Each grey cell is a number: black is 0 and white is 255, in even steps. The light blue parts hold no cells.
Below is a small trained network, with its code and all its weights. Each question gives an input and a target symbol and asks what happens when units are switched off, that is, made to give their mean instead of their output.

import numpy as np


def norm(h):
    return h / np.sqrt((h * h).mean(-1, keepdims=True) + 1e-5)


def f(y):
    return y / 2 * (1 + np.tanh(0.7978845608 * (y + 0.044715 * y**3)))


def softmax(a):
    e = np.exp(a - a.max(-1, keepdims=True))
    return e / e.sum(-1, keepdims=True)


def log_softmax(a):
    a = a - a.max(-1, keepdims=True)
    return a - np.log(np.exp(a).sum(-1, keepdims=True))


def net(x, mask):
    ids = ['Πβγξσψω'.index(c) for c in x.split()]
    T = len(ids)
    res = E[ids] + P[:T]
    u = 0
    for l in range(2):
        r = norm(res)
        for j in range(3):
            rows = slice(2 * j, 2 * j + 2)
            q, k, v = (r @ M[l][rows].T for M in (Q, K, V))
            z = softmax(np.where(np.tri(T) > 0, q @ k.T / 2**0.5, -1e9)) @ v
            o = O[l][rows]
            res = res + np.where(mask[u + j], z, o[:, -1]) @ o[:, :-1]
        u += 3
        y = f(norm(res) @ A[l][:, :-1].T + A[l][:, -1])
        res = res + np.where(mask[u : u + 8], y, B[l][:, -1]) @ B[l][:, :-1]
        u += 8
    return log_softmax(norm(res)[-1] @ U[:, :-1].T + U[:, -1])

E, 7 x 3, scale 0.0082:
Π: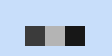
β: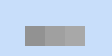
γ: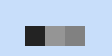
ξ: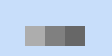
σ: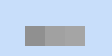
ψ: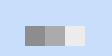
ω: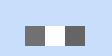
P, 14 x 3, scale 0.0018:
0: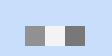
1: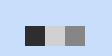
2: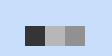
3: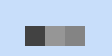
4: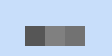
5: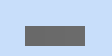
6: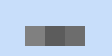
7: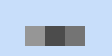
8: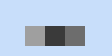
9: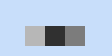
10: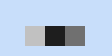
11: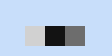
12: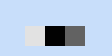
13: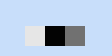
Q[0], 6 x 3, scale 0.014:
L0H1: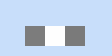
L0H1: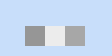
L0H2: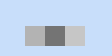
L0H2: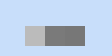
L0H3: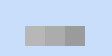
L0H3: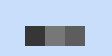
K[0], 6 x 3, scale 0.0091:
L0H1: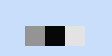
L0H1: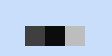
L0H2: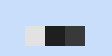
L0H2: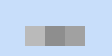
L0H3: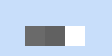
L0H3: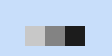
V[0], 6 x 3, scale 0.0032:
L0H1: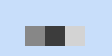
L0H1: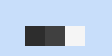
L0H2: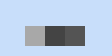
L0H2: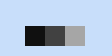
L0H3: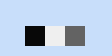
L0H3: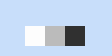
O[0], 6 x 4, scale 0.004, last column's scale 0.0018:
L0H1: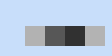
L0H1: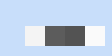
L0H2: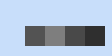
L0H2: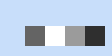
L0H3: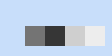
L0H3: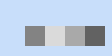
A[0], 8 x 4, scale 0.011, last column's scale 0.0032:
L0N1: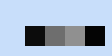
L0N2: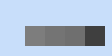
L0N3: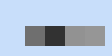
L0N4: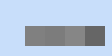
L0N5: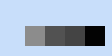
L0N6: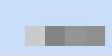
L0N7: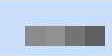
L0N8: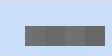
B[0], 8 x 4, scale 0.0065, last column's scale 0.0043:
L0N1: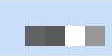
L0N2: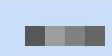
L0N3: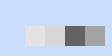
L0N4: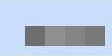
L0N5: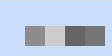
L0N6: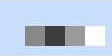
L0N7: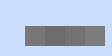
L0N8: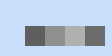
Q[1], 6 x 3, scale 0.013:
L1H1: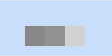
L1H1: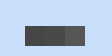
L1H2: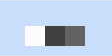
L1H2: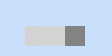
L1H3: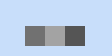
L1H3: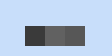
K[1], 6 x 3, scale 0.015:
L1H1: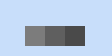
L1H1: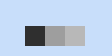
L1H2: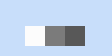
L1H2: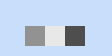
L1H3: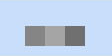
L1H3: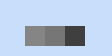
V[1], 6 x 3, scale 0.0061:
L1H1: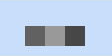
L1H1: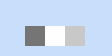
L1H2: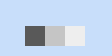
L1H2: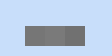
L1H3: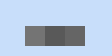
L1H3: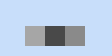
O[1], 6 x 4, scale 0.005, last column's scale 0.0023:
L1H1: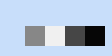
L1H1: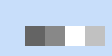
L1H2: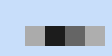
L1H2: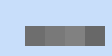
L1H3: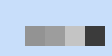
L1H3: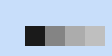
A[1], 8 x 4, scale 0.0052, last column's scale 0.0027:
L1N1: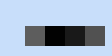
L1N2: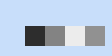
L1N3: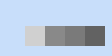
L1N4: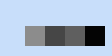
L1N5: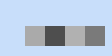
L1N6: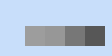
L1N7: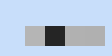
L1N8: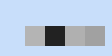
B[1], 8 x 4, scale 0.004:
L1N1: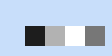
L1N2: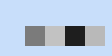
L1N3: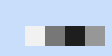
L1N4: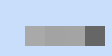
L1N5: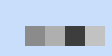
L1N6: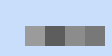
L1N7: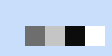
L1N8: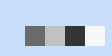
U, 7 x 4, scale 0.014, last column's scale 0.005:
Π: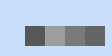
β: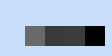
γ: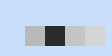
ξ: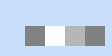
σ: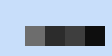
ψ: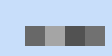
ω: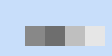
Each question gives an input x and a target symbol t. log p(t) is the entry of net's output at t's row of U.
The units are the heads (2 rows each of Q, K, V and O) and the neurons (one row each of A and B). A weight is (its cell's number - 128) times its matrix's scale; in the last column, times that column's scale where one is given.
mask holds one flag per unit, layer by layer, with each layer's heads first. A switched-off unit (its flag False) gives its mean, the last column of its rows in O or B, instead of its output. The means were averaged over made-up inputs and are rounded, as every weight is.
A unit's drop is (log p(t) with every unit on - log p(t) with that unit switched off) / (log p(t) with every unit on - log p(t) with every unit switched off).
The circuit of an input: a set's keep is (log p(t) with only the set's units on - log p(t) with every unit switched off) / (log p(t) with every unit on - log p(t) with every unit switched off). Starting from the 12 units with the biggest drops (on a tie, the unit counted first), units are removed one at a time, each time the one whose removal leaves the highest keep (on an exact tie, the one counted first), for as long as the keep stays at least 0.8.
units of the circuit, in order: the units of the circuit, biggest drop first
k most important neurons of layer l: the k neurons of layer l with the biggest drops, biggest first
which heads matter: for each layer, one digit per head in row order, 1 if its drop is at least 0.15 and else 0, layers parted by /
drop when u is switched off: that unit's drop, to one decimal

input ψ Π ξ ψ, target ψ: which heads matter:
000 / 100
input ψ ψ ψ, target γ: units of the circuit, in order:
L1H2
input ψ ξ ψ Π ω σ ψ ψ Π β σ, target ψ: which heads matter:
000 / 010
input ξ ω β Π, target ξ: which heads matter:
001 / 100
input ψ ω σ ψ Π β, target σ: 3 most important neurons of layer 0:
L0N6, L0N3, L0N5
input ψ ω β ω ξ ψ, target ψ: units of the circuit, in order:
L1H1, L1N7
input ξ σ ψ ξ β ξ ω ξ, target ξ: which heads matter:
110 / 010
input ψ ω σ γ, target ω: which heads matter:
000 / 000
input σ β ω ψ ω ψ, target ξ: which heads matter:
000 / 101
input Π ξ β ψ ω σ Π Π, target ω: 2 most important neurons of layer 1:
L1N1, L1N7
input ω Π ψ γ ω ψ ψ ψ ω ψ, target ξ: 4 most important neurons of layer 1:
L1N7, L1N8, L1N2, L1N5
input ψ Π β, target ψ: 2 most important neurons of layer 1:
L1N7, L1N8
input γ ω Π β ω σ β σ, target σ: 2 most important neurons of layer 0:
L0N6, L0N3
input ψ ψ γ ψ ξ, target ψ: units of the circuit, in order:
L1H2
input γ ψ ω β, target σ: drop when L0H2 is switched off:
0.1
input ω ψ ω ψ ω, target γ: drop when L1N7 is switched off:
0.4
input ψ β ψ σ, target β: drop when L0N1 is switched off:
0.2
